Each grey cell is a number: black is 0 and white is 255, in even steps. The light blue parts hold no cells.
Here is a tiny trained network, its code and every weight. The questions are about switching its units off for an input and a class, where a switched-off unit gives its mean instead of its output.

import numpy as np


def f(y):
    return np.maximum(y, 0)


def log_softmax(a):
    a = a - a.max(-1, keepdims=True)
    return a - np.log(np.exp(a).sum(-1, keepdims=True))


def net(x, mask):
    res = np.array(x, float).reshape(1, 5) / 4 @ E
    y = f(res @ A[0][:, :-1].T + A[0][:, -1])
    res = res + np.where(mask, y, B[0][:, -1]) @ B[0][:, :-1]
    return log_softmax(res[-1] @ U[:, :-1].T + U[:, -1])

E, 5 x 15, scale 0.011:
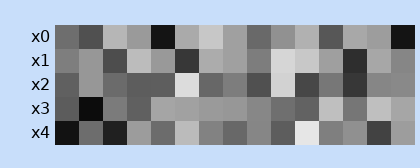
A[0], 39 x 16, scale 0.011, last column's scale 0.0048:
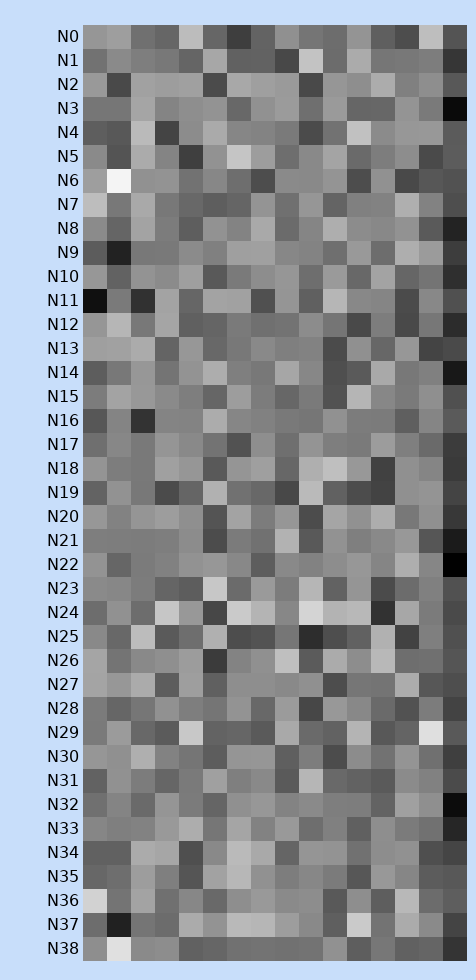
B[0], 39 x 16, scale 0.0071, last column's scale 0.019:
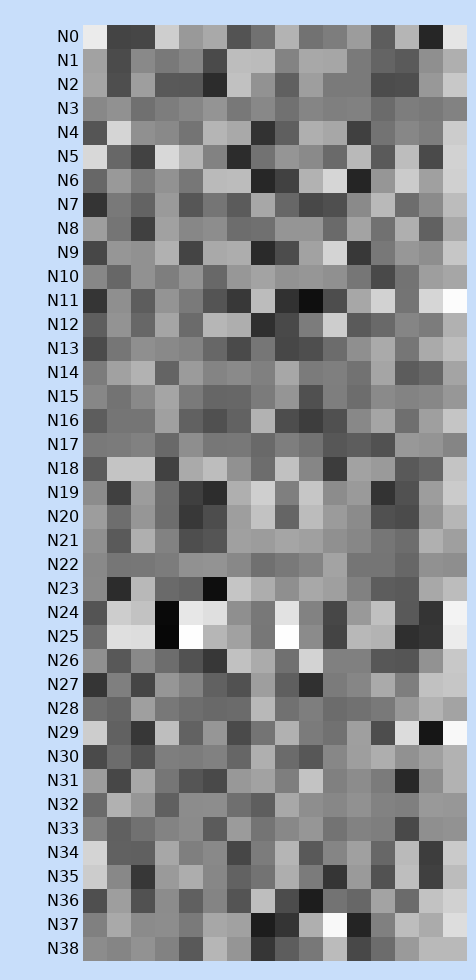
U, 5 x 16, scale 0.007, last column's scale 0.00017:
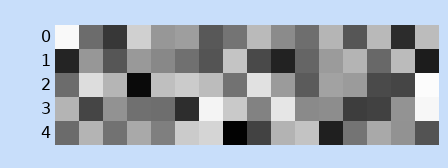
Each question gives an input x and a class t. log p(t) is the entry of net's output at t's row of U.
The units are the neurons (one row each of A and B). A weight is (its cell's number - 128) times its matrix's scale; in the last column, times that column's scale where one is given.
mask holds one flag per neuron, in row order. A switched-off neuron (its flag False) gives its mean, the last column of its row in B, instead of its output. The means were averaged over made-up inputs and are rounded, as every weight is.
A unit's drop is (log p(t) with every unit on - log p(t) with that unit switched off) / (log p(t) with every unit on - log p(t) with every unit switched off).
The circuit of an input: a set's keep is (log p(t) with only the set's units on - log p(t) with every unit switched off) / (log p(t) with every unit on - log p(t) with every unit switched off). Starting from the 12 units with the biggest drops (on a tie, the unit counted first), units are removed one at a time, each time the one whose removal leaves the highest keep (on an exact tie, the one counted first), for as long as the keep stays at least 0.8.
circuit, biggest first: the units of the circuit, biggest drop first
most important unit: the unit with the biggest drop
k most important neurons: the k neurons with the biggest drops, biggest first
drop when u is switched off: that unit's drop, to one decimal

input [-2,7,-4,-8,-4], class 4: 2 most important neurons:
(N6 N25)
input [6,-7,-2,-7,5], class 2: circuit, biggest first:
(N25)
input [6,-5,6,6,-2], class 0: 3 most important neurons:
(N5 N35 N34)
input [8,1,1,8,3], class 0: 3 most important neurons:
(N5 N34 N35)
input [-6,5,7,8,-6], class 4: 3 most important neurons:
(N37 N9 N11)
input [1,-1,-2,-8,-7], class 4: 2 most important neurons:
(N6 N11)
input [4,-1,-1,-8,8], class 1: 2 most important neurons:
(N11 N37)
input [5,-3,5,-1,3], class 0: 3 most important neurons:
(N35 N5 N34)
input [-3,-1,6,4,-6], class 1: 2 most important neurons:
(N36 N27)
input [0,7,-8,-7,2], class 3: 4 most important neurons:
(N26 N25 N20 N2)
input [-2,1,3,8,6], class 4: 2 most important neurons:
(N37 N9)
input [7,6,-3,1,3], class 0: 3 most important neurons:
(N5 N34 N25)
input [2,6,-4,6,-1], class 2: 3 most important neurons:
(N24 N18 N6)
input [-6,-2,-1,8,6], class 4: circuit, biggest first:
(N37)
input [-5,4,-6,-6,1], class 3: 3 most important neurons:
(N26 N37 N20)
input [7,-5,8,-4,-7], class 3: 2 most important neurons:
(N19 N23)
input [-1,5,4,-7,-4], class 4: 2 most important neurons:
(N6 N25)
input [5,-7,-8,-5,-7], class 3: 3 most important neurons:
(N26 N11 N2)
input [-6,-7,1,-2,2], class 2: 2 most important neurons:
(N25 N5)
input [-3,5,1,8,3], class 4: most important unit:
N37
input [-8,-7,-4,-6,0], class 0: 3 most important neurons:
(N0 N29 N24)
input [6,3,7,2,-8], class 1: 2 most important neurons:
(N36 N27)
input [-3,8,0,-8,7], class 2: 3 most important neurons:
(N24 N18 N37)
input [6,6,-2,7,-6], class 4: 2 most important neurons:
(N37 N9)
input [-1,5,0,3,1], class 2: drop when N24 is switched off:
0.2
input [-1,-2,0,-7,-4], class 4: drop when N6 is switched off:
0.1
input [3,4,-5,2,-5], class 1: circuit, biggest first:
(N36)
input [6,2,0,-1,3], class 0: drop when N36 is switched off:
0.0
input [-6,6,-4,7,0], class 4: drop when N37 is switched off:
1.7
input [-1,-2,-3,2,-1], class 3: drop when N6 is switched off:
0.1
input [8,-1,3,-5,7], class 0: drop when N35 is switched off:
0.2
